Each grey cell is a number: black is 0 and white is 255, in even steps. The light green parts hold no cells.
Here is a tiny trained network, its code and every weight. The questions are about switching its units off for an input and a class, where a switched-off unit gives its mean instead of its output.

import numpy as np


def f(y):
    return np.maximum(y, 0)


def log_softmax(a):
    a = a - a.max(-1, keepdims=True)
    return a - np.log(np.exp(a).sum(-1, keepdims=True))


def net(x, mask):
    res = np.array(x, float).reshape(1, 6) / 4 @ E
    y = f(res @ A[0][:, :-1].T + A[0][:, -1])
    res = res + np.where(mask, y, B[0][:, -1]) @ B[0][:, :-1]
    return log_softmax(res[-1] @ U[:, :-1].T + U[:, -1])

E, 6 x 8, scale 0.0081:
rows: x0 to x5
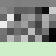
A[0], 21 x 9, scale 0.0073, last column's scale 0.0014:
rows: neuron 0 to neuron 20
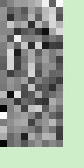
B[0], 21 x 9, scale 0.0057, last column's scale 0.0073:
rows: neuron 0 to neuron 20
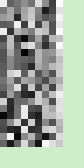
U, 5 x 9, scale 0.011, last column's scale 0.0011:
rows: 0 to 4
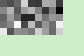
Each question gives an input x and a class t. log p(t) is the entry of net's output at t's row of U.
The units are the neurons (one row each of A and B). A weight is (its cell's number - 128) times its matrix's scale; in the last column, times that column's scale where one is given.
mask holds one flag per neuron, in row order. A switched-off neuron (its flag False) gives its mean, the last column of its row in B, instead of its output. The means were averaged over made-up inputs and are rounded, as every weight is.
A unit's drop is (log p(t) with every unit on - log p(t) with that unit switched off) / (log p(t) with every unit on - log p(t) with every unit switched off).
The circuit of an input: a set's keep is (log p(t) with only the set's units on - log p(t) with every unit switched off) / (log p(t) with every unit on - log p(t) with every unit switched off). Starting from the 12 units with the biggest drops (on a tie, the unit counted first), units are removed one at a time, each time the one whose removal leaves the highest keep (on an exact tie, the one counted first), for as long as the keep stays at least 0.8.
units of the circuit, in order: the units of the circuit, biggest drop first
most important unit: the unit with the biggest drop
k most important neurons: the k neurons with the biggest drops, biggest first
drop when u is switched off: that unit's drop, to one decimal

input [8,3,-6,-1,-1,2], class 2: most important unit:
neuron 13
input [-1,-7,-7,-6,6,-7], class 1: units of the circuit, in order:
(neuron 19; neuron 2)
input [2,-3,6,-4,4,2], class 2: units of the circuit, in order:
(neuron 7; neuron 9)
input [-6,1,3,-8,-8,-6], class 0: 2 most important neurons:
(neuron 15; neuron 20)
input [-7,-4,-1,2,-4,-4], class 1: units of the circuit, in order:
(neuron 4; neuron 19; neuron 1)
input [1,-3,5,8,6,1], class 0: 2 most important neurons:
(neuron 16; neuron 18)
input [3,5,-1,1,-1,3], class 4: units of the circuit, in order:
(neuron 4; neuron 14)
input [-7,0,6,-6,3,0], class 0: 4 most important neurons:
(neuron 20; neuron 15; neuron 13; neuron 5)
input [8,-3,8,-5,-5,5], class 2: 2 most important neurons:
(neuron 7; neuron 9)
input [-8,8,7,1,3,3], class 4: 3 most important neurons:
(neuron 4; neuron 14; neuron 13)
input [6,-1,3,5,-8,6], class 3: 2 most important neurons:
(neuron 3; neuron 17)
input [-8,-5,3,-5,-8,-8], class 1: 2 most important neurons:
(neuron 19; neuron 2)
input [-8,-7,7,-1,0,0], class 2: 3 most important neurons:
(neuron 7; neuron 4; neuron 9)
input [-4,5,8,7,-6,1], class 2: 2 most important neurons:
(neuron 7; neuron 15)
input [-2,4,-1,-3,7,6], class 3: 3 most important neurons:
(neuron 12; neuron 19; neuron 2)
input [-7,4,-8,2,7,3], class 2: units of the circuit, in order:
(neuron 13)
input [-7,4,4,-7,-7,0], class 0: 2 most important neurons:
(neuron 15; neuron 20)
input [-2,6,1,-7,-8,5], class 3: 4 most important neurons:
(neuron 3; neuron 17; neuron 16; neuron 18)
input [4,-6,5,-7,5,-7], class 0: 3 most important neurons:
(neuron 15; neuron 20; neuron 6)
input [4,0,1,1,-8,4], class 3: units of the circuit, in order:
(neuron 3)
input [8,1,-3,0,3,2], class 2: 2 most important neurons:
(neuron 3; neuron 13)
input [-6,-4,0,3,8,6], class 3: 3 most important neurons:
(neuron 12; neuron 19; neuron 2)
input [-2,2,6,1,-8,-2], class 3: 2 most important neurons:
(neuron 3; neuron 17)
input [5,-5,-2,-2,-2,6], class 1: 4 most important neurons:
(neuron 6; neuron 4; neuron 14; neuron 11)
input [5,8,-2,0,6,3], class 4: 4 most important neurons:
(neuron 4; neuron 14; neuron 3; neuron 17)
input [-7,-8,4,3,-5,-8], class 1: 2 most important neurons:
(neuron 19; neuron 1)
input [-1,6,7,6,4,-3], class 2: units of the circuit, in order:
(neuron 7)
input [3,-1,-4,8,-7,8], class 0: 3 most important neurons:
(neuron 16; neuron 18; neuron 19)
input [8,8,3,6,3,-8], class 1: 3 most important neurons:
(neuron 19; neuron 2; neuron 1)
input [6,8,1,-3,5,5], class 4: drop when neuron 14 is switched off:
0.2
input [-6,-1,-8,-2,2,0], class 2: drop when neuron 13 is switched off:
0.1
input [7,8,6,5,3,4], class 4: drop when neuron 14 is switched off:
0.3
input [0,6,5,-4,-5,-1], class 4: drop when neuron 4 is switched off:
0.5
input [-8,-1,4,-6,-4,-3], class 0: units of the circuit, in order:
(neuron 15)
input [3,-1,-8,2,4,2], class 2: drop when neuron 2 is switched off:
0.0
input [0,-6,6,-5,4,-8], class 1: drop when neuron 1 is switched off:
0.2
